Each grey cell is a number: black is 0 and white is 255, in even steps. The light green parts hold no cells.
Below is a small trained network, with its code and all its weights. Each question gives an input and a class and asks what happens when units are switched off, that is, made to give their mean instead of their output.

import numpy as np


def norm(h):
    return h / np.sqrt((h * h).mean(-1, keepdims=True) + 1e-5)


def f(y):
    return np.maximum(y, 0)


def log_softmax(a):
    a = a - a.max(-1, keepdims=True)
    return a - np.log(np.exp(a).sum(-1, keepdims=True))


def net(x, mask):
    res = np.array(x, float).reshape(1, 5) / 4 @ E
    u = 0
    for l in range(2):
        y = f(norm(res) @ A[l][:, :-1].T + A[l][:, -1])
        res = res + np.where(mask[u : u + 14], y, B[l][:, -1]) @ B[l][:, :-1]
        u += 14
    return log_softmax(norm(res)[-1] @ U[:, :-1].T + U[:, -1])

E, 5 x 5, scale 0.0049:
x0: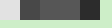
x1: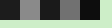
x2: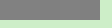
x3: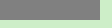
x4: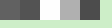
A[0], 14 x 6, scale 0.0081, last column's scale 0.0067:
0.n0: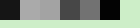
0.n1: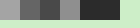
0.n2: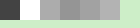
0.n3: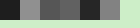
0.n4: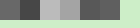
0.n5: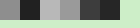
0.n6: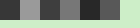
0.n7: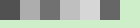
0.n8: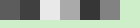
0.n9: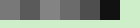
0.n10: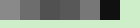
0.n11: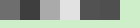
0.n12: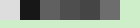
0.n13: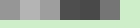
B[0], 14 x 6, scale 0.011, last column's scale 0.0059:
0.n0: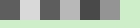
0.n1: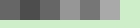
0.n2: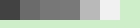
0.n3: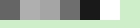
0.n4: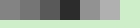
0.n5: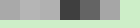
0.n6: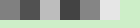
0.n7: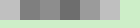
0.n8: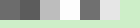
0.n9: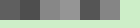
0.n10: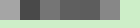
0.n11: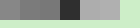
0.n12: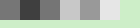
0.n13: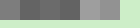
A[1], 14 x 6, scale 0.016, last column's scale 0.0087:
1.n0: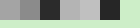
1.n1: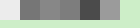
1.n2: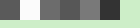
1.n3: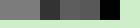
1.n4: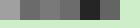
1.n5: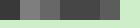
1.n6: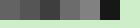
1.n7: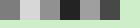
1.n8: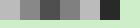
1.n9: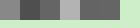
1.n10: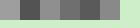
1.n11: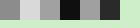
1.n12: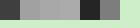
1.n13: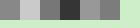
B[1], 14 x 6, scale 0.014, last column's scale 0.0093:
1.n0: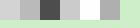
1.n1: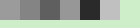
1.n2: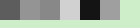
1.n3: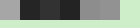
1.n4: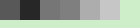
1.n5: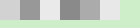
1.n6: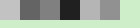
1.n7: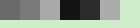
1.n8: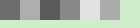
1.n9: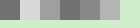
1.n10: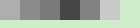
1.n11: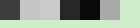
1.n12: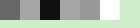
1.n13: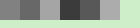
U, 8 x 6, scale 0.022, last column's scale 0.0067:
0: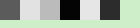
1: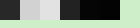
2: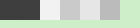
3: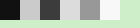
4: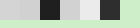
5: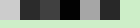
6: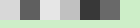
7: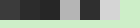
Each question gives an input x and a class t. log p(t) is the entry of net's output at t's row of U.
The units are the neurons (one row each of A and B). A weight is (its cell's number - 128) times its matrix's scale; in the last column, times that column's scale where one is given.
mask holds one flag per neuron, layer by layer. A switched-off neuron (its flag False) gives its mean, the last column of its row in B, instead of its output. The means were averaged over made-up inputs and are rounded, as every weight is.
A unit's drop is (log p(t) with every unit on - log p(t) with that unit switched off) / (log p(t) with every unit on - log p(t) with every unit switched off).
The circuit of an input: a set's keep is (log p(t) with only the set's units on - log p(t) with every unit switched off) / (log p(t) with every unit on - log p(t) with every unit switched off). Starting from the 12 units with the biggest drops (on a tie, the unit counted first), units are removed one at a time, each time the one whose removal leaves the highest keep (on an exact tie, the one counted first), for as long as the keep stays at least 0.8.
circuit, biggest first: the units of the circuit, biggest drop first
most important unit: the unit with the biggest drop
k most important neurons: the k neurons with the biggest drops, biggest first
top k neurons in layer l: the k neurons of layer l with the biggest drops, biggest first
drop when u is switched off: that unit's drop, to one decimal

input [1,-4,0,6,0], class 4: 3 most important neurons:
[0.n6 0.n8 0.n3]
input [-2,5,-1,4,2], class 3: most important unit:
1.n12
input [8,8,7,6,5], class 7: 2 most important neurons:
[1.n12 1.n4]
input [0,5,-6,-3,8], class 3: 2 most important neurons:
[0.n8 1.n12]
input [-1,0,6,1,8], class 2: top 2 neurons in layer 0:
[0.n8 0.n3]
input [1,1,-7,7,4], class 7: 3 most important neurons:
[0.n8 0.n5 1.n5]
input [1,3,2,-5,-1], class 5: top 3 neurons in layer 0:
[0.n6 0.n8 0.n2]
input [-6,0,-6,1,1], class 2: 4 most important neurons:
[0.n3 1.n12 0.n7 0.n2]
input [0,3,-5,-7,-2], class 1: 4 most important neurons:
[0.n8 0.n12 0.n6 0.n3]
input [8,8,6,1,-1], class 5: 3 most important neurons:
[0.n8 1.n5 1.n10]
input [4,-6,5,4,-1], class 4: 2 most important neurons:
[0.n3 0.n6]
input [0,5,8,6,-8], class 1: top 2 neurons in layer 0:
[0.n8 0.n12]
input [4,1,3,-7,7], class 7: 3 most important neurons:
[1.n5 0.n8 0.n5]
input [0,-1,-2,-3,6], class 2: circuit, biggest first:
[0.n8]
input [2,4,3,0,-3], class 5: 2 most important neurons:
[0.n8 1.n5]
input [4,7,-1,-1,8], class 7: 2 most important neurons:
[0.n8 1.n12]
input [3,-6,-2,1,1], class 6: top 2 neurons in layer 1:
[1.n12 1.n0]
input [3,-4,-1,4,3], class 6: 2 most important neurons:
[0.n3 1.n12]
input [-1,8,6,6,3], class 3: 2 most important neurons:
[1.n12 0.n3]
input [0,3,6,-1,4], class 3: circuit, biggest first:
[1.n12]
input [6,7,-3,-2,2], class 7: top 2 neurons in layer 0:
[0.n3 0.n6]
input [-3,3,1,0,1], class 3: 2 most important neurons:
[1.n12 0.n0]
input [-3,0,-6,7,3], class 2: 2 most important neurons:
[0.n8 0.n3]
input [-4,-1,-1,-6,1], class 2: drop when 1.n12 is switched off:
0.4
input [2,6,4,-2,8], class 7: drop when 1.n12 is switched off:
0.6
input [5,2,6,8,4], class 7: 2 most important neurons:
[0.n8 1.n5]
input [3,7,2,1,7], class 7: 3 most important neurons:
[0.n8 1.n12 1.n4]
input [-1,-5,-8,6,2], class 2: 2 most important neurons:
[0.n3 1.n12]
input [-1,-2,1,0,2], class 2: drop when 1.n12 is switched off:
0.2
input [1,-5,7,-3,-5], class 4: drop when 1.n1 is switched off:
0.0
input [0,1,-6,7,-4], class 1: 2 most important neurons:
[0.n8 0.n12]
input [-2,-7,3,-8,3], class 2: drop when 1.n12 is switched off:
0.2
